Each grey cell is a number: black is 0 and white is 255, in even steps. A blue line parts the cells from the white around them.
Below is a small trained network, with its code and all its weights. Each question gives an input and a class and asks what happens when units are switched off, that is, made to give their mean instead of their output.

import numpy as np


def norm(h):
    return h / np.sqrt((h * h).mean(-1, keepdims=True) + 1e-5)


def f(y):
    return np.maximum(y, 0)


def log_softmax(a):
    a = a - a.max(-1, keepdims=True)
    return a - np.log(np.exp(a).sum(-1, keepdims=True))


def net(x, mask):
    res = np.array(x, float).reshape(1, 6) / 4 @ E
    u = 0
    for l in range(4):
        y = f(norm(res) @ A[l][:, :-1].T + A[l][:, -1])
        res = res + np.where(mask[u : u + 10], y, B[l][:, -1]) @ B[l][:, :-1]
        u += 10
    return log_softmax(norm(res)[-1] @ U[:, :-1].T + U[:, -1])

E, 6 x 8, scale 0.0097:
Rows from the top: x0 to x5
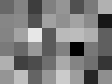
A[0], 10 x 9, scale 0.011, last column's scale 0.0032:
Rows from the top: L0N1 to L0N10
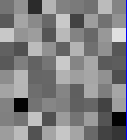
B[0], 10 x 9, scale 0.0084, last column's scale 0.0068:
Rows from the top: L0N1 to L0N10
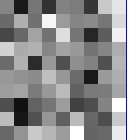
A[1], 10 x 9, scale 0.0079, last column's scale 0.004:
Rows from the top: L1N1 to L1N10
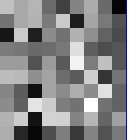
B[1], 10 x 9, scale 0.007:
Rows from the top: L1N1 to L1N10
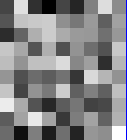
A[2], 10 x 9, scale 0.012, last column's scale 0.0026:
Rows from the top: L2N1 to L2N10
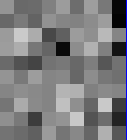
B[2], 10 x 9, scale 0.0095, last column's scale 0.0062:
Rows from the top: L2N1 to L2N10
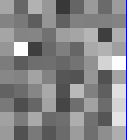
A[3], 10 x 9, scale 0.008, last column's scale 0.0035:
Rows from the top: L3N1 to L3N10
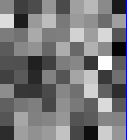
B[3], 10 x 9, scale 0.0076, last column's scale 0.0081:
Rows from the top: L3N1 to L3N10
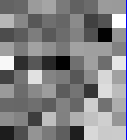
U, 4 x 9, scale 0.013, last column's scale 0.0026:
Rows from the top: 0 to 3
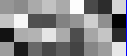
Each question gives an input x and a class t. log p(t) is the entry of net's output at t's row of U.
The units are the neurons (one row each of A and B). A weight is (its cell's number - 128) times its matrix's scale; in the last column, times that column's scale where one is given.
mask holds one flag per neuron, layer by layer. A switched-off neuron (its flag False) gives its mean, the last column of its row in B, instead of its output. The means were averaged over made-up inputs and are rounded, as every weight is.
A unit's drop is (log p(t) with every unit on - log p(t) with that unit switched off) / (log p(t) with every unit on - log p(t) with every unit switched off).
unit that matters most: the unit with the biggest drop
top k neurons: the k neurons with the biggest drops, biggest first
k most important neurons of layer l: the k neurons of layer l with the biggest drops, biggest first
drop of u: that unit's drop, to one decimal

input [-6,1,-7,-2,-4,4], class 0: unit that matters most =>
L0N8
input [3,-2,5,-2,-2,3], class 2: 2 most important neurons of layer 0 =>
(L0N3, L0N9)
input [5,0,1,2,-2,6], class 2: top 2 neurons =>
(L0N2, L3N10)
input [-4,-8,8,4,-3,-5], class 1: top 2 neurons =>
(L0N8, L1N8)
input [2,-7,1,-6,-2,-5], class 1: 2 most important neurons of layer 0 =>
(L0N3, L0N8)
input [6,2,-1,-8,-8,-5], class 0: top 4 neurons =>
(L1N5, L0N8, L1N10, L3N5)
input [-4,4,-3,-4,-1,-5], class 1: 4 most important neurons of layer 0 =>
(L0N1, L0N4, L0N9, L0N3)
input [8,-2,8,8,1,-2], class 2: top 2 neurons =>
(L0N2, L1N2)
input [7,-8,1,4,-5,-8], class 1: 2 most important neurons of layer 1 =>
(L1N8, L1N10)
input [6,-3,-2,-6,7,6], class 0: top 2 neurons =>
(L0N10, L0N8)
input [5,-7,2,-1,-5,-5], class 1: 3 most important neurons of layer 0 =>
(L0N8, L0N3, L0N1)
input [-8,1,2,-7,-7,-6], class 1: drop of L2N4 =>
0.1
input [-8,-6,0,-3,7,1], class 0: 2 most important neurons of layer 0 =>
(L0N4, L0N1)
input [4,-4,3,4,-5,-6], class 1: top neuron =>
(L1N8)
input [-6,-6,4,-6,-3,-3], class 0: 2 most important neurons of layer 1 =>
(L1N5, L1N10)
